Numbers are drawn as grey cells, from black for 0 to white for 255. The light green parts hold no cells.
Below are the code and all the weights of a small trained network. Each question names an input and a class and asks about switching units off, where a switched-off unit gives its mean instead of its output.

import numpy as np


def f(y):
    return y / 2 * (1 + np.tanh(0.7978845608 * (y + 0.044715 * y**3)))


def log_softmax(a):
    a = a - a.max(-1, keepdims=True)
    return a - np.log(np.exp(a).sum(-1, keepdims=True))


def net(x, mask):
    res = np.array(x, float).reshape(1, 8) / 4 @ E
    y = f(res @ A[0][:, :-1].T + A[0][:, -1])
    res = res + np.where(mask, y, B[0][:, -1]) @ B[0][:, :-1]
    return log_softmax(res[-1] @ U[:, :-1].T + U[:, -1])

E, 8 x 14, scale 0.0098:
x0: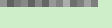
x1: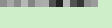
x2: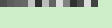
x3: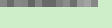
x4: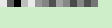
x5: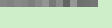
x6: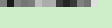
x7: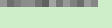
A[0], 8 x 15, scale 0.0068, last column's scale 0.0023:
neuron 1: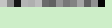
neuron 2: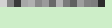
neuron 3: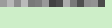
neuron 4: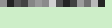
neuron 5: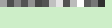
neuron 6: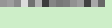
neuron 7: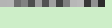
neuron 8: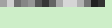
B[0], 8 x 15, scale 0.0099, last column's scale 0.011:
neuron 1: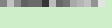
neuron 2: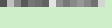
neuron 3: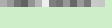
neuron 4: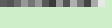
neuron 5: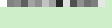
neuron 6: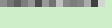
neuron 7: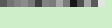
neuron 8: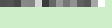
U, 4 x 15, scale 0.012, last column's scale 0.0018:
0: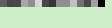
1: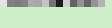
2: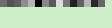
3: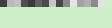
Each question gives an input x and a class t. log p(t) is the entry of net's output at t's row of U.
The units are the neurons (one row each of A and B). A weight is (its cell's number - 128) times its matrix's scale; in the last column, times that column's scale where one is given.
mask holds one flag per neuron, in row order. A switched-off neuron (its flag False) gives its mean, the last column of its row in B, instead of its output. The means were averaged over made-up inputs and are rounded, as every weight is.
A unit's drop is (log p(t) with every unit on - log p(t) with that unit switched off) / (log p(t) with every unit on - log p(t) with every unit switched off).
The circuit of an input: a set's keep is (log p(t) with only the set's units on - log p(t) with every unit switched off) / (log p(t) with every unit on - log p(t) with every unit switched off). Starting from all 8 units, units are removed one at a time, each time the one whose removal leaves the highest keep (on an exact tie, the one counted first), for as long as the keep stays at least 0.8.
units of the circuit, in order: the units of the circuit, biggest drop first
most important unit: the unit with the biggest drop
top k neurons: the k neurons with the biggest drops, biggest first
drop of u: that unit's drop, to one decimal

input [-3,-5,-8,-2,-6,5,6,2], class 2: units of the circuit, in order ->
[neuron 7; neuron 6]
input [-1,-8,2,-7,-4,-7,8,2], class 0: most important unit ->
neuron 4
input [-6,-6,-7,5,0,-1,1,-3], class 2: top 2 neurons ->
[neuron 7; neuron 6]
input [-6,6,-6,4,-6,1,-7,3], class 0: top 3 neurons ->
[neuron 8; neuron 5; neuron 1]
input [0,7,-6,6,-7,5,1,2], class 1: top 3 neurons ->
[neuron 3; neuron 1; neuron 2]
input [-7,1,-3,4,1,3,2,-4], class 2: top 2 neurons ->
[neuron 8; neuron 5]
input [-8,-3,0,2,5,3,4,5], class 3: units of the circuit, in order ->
[neuron 1; neuron 2]
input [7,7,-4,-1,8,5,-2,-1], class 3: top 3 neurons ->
[neuron 1; neuron 2; neuron 5]
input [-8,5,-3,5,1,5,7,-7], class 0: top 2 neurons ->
[neuron 4; neuron 5]
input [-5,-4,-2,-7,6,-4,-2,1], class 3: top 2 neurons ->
[neuron 1; neuron 2]
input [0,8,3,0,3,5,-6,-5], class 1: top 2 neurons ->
[neuron 3; neuron 4]
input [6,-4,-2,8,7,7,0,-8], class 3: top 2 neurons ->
[neuron 1; neuron 2]
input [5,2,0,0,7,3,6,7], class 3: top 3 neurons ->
[neuron 1; neuron 2; neuron 8]
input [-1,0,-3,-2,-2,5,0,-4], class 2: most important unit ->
neuron 1
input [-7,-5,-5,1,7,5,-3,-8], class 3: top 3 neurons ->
[neuron 1; neuron 2; neuron 3]
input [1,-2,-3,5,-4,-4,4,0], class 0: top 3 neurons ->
[neuron 1; neuron 4; neuron 2]
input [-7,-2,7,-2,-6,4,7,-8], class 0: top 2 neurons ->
[neuron 4; neuron 7]
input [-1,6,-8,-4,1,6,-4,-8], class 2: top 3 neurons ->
[neuron 7; neuron 6; neuron 5]
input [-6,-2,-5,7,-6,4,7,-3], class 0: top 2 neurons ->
[neuron 4; neuron 1]
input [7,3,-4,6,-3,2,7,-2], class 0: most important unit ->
neuron 4
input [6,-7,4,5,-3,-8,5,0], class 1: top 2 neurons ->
[neuron 5; neuron 8]
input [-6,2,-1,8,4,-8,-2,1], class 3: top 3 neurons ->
[neuron 5; neuron 1; neuron 4]
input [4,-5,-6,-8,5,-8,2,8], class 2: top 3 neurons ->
[neuron 7; neuron 6; neuron 3]
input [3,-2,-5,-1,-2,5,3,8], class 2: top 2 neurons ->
[neuron 7; neuron 8]
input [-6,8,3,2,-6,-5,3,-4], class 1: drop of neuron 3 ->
0.2
